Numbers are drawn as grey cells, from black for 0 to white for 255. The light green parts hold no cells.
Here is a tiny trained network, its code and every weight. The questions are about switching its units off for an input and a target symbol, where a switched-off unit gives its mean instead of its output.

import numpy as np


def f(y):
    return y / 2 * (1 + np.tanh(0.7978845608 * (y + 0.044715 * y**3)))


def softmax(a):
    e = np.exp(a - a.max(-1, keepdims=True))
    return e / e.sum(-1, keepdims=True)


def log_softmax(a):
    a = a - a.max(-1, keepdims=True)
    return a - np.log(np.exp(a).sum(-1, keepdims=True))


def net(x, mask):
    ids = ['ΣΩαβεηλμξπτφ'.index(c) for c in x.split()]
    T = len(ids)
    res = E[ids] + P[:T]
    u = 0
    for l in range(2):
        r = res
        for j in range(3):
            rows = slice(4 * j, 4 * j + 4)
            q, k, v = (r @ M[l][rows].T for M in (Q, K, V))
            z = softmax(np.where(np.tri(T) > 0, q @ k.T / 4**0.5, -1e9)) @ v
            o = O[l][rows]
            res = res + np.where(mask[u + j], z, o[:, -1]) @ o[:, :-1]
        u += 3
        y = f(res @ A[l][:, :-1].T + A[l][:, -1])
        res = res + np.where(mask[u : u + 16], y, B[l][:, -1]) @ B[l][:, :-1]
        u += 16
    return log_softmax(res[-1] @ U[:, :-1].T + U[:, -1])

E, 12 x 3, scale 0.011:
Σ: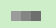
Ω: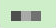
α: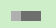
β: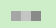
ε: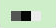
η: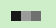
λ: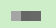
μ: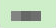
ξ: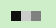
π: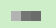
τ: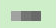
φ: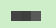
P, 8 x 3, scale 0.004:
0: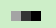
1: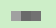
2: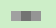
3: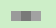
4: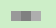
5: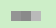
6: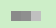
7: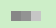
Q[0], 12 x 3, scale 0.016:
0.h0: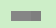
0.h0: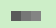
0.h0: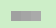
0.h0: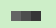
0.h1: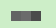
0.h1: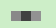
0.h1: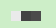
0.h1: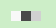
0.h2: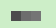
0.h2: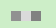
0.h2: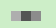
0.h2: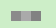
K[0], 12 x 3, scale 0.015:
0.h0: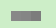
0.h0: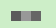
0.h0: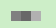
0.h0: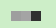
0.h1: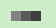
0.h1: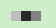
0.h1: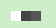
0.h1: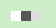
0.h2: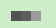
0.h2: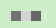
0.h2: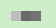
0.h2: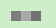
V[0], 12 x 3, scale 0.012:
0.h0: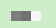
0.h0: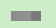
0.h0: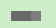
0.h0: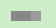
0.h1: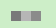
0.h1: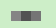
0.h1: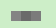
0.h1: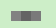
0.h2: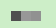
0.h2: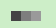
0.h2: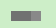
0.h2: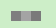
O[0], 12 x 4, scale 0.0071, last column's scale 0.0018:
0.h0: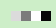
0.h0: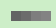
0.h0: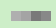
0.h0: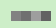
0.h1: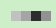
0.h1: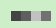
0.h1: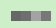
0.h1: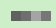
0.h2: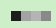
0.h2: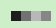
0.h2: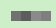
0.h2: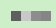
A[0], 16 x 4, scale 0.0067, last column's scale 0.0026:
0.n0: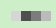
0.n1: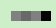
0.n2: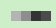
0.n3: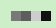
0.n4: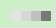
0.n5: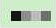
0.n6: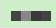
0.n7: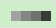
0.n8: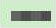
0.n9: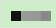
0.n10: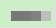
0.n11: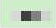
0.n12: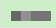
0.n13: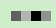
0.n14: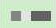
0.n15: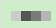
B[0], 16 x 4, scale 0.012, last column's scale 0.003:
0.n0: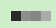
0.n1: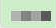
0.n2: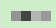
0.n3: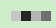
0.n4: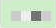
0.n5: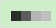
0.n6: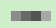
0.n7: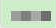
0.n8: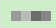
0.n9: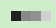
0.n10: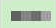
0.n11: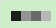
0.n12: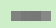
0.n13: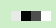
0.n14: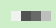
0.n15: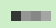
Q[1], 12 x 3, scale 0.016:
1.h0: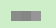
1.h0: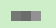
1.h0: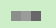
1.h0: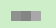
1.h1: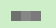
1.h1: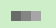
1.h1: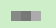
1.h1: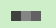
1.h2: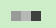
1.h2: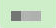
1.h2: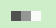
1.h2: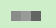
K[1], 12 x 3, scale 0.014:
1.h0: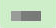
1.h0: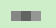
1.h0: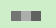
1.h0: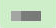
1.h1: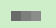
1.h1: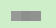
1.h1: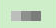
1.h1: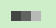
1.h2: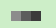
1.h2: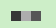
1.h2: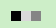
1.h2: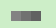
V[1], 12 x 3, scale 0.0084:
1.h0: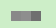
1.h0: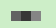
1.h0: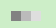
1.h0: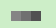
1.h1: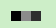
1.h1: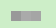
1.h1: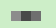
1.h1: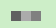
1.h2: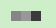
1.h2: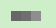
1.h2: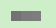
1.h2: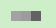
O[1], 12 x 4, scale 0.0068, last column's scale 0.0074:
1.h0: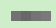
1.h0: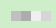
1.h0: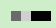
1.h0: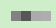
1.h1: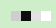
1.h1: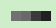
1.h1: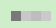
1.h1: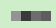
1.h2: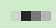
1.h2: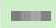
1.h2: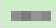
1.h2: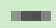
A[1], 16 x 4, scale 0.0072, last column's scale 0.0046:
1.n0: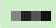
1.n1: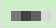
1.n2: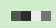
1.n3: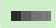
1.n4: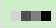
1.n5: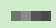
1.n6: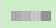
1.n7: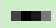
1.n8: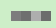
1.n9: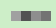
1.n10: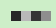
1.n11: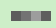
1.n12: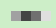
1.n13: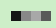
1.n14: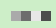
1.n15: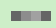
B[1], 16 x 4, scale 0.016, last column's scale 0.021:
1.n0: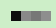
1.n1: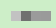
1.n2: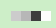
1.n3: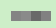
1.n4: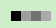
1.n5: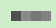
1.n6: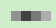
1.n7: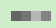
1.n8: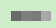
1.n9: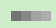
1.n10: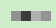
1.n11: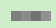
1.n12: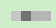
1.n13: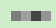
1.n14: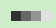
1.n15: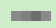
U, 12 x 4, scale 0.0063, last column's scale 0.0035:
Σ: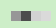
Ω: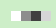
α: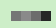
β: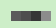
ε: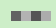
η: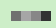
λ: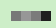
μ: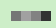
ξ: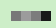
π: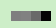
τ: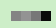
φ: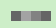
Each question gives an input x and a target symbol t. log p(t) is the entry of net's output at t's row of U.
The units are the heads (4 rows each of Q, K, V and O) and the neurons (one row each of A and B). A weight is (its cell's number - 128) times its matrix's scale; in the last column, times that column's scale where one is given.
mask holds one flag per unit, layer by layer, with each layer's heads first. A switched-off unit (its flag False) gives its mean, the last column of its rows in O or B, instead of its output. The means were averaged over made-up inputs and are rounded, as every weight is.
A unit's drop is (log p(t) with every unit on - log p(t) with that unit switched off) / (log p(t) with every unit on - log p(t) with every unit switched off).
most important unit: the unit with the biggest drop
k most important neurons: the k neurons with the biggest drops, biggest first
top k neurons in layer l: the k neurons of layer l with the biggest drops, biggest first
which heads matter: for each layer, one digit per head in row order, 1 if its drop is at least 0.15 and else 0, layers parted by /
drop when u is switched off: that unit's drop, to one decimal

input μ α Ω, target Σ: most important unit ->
1.n12
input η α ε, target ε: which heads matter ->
000 / 001
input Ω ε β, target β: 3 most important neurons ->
(1.n2 0.n4 1.n10)
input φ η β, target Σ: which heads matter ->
100 / 000
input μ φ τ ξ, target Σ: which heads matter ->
110 / 010
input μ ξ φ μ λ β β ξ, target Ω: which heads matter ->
101 / 000
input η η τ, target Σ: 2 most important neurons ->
(1.n14 0.n9)
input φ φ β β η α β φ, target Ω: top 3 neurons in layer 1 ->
(1.n2 1.n4 1.n0)
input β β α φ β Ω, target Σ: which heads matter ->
010 / 001
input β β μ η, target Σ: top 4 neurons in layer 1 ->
(1.n7 1.n12 1.n1 1.n13)
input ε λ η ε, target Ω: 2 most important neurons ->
(1.n2 0.n3)
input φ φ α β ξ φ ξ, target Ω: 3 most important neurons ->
(1.n2 0.n9 0.n5)
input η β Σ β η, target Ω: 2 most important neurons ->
(1.n2 0.n5)
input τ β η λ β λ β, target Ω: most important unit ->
1.n14
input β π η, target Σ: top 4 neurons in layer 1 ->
(1.n12 1.n7 1.n1 1.n13)
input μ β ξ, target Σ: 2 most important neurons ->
(0.n13 1.n12)
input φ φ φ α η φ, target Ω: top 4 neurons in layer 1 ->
(1.n2 1.n4 1.n0 1.n13)
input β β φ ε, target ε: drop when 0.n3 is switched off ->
0.0
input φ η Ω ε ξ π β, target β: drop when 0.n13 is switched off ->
0.1
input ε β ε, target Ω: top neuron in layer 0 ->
(0.n3)
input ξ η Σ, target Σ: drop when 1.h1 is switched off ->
0.3
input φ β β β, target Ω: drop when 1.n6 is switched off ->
-0.1
